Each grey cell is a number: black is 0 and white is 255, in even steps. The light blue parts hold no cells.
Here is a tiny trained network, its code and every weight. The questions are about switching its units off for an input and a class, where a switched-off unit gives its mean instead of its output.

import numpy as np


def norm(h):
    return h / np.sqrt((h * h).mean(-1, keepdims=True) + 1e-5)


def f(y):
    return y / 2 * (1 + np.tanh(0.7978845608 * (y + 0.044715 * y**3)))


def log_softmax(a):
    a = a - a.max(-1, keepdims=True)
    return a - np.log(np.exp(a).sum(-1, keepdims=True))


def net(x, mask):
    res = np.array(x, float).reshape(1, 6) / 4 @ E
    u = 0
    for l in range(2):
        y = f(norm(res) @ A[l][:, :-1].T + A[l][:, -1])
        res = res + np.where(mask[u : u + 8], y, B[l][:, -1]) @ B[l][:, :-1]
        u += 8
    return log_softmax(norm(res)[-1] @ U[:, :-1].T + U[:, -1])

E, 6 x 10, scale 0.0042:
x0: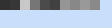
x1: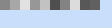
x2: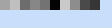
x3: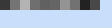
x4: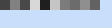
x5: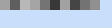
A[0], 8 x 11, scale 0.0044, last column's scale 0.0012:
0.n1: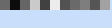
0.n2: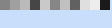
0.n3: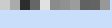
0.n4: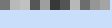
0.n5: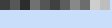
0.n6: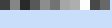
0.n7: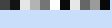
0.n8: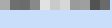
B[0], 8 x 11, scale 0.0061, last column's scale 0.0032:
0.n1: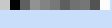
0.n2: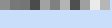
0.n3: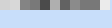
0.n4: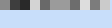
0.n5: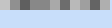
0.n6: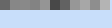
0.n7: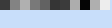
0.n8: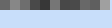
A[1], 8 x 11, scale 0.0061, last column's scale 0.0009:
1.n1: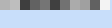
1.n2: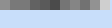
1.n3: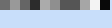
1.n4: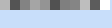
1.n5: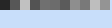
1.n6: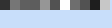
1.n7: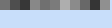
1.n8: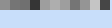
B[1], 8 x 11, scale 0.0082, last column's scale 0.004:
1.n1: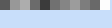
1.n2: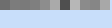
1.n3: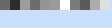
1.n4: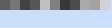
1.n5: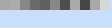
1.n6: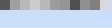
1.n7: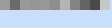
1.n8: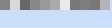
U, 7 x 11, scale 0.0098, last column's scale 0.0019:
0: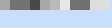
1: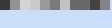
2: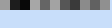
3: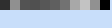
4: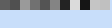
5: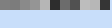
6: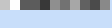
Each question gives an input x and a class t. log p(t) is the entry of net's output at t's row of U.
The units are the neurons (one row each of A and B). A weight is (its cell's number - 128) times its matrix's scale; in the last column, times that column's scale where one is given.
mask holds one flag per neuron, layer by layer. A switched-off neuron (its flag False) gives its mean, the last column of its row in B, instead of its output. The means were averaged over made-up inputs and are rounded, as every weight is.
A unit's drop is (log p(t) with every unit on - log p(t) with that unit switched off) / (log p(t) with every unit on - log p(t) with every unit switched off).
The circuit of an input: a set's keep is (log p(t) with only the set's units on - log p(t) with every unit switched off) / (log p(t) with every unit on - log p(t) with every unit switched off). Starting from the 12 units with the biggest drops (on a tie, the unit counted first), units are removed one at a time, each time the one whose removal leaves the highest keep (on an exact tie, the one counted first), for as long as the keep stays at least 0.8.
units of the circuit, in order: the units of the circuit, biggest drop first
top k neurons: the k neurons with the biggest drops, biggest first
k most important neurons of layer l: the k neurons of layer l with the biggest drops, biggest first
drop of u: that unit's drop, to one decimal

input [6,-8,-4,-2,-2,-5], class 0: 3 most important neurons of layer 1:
[1.n3 1.n8 1.n1]
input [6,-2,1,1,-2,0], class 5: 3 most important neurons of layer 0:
[0.n7 0.n3 0.n1]
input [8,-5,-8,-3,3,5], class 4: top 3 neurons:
[0.n7 1.n5 0.n4]
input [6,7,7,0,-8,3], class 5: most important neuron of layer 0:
[0.n4]
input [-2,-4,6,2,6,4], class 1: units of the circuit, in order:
[1.n6 0.n3]
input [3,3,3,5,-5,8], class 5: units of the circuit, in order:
[1.n4 0.n4]
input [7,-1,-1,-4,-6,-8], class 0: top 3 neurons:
[0.n2 1.n3 1.n8]
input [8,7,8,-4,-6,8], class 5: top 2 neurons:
[1.n4 0.n4]
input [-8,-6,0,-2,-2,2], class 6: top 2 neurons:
[0.n3 1.n1]
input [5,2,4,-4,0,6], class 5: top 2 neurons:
[1.n4 0.n1]
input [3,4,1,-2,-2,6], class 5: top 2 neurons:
[0.n1 1.n3]
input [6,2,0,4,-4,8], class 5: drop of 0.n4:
0.3
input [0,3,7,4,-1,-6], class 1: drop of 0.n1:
0.0
